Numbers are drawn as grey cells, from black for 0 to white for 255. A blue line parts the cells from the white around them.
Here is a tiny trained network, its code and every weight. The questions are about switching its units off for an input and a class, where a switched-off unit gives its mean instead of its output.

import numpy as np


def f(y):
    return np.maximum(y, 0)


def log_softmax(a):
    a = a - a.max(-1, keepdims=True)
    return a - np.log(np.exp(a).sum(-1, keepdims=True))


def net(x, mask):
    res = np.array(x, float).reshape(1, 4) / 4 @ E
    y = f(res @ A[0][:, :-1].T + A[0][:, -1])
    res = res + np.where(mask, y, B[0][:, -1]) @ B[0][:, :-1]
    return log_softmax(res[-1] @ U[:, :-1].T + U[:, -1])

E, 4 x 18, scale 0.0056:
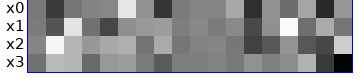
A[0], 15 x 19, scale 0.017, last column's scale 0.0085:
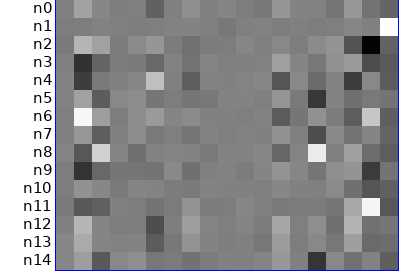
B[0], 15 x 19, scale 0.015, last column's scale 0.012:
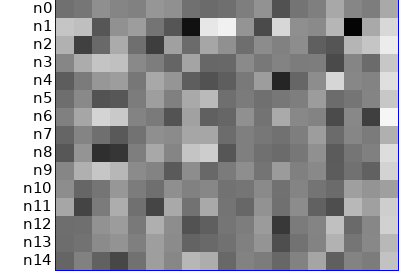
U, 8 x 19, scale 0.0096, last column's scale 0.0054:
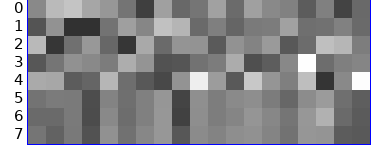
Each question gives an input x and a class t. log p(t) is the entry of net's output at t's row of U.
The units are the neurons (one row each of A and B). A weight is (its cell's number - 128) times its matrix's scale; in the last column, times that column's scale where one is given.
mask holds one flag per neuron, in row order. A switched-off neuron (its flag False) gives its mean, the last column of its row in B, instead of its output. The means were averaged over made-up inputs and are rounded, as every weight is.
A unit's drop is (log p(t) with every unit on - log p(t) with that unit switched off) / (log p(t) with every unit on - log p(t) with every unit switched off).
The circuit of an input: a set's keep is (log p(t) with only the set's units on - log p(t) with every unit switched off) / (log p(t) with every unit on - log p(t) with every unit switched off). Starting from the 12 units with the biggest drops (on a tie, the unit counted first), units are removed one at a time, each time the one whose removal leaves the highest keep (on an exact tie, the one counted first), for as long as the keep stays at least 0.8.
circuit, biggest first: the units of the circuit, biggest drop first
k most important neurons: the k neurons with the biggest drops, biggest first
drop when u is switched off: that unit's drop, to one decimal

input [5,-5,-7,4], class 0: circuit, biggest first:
[n9]
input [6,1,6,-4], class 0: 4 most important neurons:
[n6 n12 n2 n13]
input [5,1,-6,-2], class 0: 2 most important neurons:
[n9 n3]
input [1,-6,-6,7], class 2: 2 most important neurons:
[n2 n6]
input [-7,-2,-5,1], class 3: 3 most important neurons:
[n12 n6 n13]
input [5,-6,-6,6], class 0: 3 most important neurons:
[n9 n3 n8]
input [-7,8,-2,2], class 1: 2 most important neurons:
[n8 n4]
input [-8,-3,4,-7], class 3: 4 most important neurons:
[n12 n2 n13 n0]
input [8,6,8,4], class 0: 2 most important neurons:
[n6 n12]
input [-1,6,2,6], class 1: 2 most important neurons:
[n8 n11]
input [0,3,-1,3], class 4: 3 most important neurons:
[n11 n14 n5]
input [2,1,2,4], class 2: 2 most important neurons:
[n2 n9]
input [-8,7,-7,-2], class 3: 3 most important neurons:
[n12 n6 n13]
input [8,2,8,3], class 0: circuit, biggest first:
[n6]
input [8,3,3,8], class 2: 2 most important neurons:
[n2 n12]
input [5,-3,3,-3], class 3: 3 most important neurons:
[n4 n2 n8]
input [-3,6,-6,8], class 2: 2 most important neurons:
[n2 n6]
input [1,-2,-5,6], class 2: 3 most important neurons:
[n2 n6 n10]
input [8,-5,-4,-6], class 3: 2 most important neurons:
[n4 n2]
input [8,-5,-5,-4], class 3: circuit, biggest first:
[n4]
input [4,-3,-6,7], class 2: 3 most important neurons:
[n2 n6 n10]
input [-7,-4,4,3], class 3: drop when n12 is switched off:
0.3
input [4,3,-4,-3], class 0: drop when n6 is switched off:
-0.1
